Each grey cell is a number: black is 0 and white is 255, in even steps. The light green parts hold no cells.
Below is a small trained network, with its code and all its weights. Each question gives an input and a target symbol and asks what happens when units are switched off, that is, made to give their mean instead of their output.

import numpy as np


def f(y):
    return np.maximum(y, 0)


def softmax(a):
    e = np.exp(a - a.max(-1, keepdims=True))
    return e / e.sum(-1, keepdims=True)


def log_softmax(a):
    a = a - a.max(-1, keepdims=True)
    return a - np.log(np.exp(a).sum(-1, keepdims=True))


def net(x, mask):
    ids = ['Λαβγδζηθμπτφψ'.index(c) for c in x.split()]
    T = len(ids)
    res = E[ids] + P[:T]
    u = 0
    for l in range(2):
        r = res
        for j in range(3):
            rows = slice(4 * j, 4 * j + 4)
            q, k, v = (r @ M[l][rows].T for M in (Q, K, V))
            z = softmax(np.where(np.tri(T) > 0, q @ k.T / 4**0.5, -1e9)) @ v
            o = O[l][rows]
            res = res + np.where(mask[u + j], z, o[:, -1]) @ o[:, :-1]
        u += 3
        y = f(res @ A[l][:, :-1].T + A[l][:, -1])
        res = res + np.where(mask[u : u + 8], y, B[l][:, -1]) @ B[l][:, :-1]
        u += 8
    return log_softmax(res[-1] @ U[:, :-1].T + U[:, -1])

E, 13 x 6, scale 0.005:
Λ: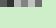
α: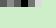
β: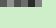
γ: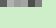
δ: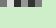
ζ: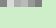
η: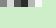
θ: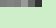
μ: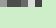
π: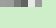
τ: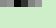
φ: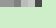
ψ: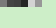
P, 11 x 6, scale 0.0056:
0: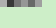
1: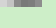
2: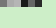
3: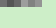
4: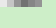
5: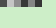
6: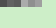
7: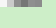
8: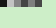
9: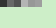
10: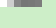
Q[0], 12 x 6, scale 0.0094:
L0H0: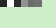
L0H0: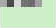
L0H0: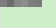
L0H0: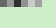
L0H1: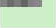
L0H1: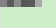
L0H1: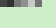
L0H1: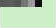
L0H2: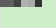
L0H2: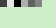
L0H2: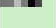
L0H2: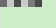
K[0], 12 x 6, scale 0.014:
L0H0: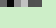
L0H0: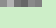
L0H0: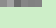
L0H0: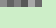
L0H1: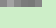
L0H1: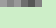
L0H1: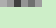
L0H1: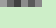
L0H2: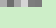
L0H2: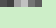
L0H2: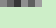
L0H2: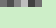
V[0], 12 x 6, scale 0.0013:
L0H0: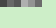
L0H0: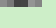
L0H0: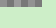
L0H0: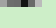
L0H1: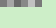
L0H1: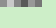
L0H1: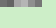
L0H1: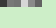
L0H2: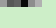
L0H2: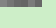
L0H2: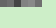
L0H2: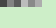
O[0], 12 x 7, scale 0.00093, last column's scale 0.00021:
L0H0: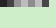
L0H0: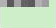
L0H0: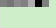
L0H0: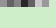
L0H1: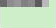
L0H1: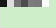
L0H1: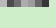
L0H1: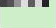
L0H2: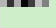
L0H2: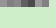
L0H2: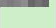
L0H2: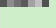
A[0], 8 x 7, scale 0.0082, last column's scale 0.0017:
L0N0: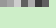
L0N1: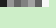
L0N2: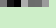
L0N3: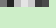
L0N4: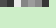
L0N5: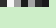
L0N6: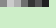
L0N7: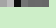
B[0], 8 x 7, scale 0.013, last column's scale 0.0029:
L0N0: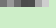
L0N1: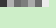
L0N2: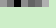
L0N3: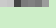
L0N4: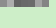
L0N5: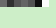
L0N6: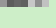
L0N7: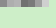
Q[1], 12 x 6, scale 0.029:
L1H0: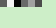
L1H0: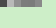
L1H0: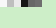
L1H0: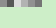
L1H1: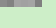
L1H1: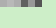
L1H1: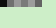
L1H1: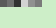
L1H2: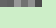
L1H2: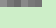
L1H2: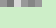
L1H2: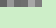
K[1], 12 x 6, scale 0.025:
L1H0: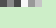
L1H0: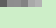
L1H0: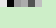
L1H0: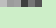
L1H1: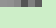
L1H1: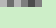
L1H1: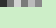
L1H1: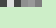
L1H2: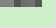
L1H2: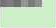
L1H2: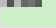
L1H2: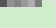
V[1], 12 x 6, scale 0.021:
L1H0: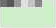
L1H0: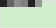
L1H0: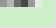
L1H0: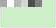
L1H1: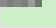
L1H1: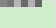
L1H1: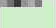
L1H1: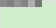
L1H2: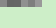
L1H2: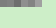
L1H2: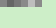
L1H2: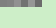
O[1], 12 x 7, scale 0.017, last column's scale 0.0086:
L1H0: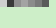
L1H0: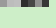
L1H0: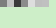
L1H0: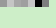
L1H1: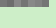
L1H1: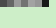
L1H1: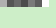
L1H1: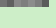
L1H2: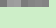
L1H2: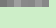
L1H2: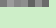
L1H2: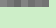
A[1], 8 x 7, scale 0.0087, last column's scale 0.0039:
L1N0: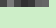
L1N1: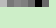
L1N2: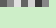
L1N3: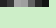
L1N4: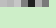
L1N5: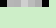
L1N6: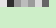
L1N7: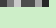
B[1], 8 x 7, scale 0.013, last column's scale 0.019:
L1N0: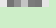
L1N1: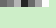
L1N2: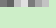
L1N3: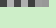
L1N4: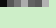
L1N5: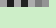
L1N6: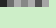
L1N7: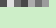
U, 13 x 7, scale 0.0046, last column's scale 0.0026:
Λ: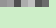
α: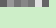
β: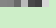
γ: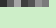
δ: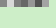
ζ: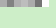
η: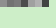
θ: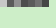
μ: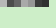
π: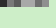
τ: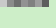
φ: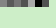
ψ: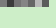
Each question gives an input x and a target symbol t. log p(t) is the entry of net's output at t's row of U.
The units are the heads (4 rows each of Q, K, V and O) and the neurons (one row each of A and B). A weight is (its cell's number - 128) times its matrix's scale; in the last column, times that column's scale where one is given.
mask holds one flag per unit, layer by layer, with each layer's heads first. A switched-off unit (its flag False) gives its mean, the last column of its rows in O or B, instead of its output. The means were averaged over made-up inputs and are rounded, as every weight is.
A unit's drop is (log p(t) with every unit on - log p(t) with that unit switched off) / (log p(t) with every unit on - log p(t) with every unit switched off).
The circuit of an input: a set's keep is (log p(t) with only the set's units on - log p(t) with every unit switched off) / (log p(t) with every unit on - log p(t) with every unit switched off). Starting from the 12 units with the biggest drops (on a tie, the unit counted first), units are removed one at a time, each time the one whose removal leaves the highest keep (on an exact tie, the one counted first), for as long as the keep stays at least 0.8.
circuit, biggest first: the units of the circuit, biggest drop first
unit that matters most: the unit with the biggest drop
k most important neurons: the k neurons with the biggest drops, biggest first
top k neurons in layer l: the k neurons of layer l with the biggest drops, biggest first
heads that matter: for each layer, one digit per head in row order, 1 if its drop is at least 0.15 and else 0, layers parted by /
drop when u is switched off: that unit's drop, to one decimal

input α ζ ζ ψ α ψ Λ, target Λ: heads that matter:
000 / 110
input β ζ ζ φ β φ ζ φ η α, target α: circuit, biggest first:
(L1H0 L0N1)
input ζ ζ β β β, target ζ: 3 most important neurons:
(L0N5 L0N1 L1N2)
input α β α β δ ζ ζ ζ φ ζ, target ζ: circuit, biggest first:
(L0N5 L1H0 L1N2 L0N6)
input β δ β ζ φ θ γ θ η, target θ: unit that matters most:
L0N5
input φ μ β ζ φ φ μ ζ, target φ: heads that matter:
000 / 110
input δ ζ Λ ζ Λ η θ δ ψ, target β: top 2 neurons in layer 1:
(L1N3 L1N0)
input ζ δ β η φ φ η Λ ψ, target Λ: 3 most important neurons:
(L0N5 L1N1 L0N1)
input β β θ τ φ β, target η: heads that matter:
000 / 111
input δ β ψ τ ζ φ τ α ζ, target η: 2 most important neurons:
(L0N2 L1N5)
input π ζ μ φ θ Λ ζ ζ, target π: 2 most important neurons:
(L0N5 L1N6)
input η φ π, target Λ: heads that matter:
000 / 101
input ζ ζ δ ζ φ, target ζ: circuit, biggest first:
(L0N5 L1H0 L1N2 L0N6)
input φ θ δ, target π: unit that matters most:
L0N3
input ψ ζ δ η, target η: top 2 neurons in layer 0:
(L0N5 L0N3)
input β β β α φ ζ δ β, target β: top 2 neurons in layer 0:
(L0N2 L0N1)
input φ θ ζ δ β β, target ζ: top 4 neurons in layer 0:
(L0N5 L0N2 L0N6 L0N7)
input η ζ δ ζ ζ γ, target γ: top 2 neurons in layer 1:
(L1N1 L1N0)
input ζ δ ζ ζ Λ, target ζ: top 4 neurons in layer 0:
(L0N5 L0N6 L0N2 L0N3)
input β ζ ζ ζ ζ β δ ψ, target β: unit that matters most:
L1H0
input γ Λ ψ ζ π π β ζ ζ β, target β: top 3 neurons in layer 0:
(L0N5 L0N2 L0N6)
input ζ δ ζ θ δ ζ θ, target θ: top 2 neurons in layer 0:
(L0N5 L0N2)
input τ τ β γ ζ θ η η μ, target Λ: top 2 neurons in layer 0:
(L0N5 L0N1)
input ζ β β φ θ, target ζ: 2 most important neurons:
(L0N5 L1N2)
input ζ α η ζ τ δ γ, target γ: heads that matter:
000 / 100
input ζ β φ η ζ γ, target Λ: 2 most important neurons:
(L0N5 L1N1)
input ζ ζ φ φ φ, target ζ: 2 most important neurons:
(L0N5 L1N2)
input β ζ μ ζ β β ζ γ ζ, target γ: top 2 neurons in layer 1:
(L1N1 L1N0)
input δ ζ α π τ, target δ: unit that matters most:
L0N5
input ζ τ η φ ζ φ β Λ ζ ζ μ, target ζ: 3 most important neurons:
(L0N5 L0N1 L1N2)
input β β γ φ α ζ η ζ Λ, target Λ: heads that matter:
000 / 101
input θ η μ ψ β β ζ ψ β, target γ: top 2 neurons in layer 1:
(L1N1 L1N0)
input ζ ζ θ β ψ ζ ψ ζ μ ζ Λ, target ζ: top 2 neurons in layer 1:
(L1N2 L1N4)
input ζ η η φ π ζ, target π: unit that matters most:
L0N3
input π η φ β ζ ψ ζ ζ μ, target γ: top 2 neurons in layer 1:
(L1N1 L1N0)
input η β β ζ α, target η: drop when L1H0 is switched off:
0.8
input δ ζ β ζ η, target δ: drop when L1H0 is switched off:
0.6
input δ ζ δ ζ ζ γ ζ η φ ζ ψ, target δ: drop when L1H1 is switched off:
0.2
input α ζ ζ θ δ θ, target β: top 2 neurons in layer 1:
(L1N3 L1N0)
